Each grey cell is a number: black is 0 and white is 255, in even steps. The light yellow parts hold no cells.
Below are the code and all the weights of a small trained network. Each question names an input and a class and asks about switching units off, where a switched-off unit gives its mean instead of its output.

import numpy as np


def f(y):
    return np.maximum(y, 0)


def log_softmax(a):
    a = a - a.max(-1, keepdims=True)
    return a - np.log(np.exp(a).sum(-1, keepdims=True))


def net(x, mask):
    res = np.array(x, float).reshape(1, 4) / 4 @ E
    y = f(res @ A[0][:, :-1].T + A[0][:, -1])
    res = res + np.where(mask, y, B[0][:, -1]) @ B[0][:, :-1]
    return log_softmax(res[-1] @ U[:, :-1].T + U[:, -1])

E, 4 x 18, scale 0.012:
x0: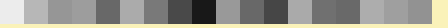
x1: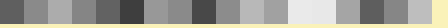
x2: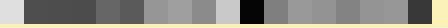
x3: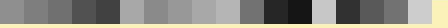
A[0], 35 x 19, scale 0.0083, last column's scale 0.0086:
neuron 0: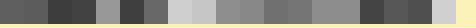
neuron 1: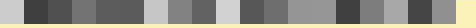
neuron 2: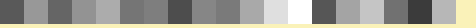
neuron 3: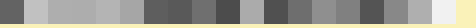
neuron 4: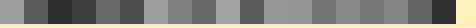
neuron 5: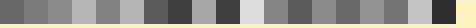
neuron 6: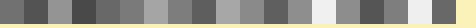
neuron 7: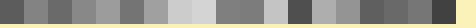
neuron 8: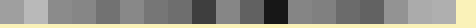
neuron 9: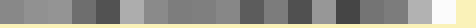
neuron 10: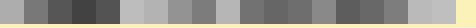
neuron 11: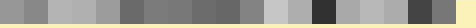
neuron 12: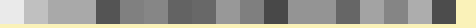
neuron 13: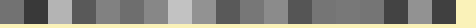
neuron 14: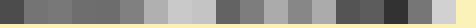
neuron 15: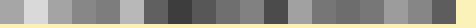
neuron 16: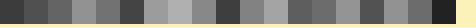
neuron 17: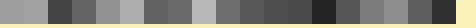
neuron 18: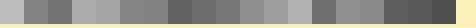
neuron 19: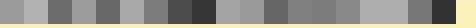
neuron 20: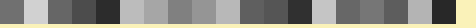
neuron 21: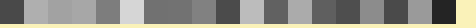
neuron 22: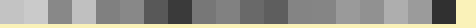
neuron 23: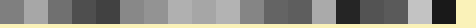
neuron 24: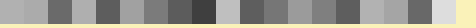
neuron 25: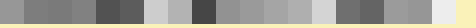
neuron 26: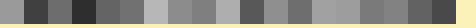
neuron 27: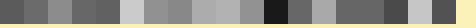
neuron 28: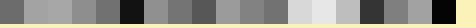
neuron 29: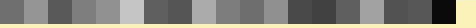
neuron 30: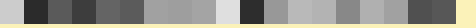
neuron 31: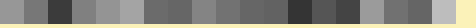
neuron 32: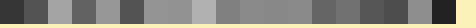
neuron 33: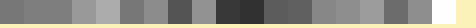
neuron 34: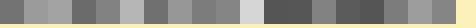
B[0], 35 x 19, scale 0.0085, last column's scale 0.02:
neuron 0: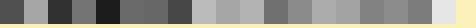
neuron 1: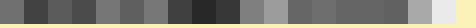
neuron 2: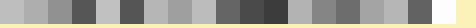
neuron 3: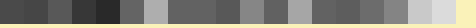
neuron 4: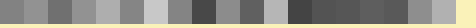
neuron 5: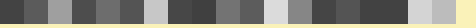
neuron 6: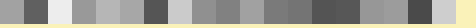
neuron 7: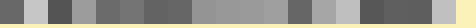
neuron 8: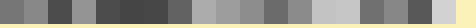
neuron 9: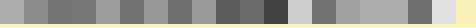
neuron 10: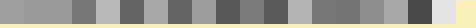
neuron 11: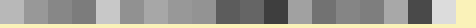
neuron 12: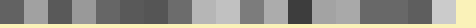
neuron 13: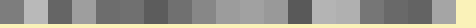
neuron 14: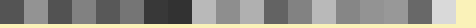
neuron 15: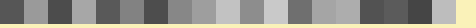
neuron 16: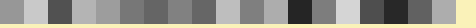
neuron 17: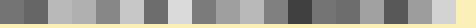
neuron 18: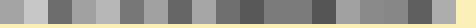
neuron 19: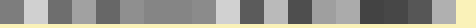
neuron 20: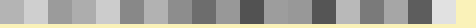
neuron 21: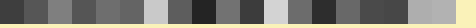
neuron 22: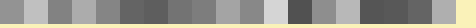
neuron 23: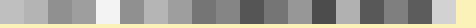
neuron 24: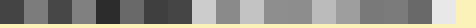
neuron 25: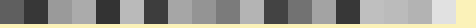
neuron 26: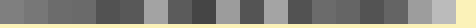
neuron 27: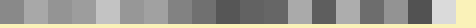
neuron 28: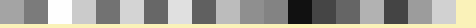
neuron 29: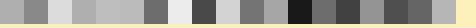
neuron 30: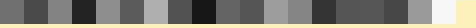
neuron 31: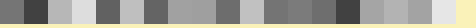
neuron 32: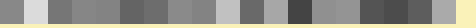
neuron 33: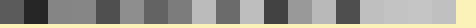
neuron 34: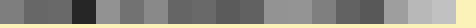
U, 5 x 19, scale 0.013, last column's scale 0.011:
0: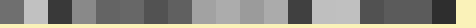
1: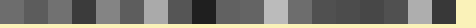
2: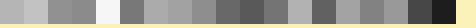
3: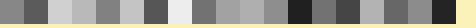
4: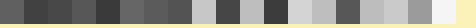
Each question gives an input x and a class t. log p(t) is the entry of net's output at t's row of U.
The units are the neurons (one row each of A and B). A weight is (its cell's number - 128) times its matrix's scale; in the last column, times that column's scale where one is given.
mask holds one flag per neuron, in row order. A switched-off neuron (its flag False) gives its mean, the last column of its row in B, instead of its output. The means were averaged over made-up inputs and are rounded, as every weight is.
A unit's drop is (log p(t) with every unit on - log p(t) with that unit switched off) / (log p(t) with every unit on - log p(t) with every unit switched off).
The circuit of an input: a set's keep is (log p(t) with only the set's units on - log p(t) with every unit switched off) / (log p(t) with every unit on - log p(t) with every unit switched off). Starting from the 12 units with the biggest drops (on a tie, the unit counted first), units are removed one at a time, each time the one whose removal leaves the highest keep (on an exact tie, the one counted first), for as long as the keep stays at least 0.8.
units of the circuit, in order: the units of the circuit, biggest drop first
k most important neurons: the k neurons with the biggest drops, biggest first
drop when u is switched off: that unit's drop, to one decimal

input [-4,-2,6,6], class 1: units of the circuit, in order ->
[neuron 30]
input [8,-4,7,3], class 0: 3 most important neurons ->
[neuron 24; neuron 12; neuron 8]
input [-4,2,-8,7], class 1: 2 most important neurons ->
[neuron 5; neuron 3]
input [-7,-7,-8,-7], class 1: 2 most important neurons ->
[neuron 5; neuron 21]
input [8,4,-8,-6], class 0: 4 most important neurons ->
[neuron 15; neuron 30; neuron 19; neuron 22]
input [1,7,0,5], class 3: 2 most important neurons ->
[neuron 28; neuron 25]
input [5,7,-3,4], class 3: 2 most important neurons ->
[neuron 28; neuron 6]
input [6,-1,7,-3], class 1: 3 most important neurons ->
[neuron 30; neuron 1; neuron 0]
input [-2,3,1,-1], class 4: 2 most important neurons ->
[neuron 29; neuron 17]
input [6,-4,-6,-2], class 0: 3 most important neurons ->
[neuron 15; neuron 30; neuron 1]
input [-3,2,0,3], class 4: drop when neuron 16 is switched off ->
0.1
